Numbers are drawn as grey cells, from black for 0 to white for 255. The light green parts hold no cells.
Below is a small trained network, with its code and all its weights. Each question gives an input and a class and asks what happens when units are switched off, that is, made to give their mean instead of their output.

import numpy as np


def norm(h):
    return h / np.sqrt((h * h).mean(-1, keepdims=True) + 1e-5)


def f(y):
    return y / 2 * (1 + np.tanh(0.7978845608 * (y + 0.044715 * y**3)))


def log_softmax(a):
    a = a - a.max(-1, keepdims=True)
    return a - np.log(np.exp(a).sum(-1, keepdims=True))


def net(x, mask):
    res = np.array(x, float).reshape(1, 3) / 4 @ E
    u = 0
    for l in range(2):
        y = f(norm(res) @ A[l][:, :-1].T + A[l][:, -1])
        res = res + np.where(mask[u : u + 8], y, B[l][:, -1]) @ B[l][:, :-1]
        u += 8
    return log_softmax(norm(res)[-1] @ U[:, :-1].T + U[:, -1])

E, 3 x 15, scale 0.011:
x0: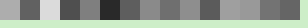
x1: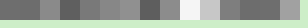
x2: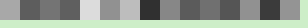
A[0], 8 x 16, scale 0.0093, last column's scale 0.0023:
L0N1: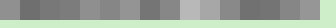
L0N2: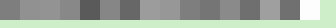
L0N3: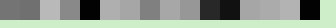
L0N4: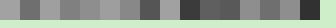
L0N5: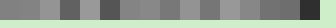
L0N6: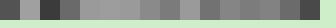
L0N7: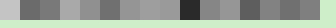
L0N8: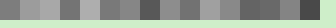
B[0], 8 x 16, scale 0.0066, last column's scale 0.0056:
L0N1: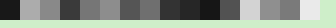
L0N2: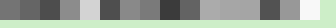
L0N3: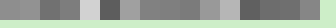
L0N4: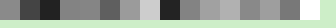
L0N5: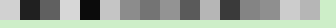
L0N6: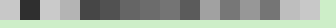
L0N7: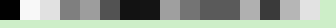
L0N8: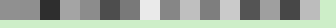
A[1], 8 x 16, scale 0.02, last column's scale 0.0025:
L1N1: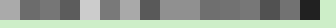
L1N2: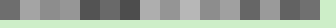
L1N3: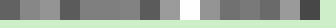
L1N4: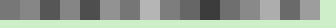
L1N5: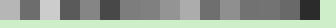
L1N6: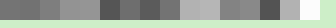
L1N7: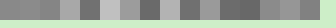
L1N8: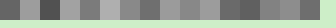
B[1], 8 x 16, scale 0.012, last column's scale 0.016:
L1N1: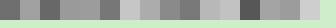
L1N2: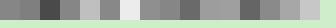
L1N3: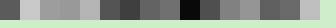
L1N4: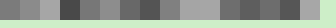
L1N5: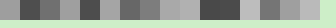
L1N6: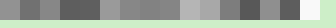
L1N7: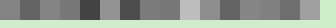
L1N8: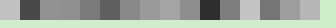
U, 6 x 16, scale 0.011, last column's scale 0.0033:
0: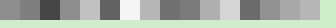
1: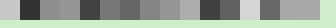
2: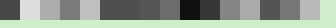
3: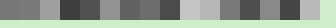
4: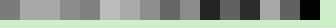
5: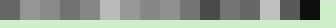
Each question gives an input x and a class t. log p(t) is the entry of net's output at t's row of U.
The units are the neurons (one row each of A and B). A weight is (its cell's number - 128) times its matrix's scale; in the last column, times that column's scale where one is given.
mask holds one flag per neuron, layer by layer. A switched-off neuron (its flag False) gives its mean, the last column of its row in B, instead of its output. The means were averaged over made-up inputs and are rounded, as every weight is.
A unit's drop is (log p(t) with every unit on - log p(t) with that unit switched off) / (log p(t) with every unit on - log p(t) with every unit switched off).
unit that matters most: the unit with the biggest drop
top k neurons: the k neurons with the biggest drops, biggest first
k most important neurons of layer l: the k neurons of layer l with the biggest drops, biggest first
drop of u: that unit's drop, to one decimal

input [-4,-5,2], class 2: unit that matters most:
L0N7
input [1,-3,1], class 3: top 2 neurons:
(L1N3 L0N1)
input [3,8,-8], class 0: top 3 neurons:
(L1N2 L0N7 L1N6)
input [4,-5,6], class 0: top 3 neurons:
(L0N1 L1N3 L1N1)
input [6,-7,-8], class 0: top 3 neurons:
(L1N2 L1N3 L0N1)
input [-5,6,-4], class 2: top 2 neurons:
(L1N3 L0N5)
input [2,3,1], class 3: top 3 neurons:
(L0N1 L0N7 L0N5)
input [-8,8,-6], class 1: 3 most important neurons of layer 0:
(L0N7 L0N6 L0N8)
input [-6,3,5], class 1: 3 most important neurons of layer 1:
(L1N8 L1N7 L1N2)
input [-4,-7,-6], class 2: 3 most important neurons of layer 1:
(L1N6 L1N1 L1N4)
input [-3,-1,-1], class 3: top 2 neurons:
(L0N6 L1N6)
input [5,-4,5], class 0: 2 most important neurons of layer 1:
(L1N1 L1N8)
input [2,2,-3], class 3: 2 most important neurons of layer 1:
(L1N6 L1N1)
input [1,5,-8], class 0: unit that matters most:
L1N2
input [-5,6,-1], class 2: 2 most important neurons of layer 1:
(L1N3 L1N5)
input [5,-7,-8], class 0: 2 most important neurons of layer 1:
(L1N2 L1N3)
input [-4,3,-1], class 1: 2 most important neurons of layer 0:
(L0N4 L0N2)
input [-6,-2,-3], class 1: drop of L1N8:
0.2
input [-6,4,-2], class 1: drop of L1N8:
0.4
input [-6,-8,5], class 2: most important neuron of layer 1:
(L1N5)
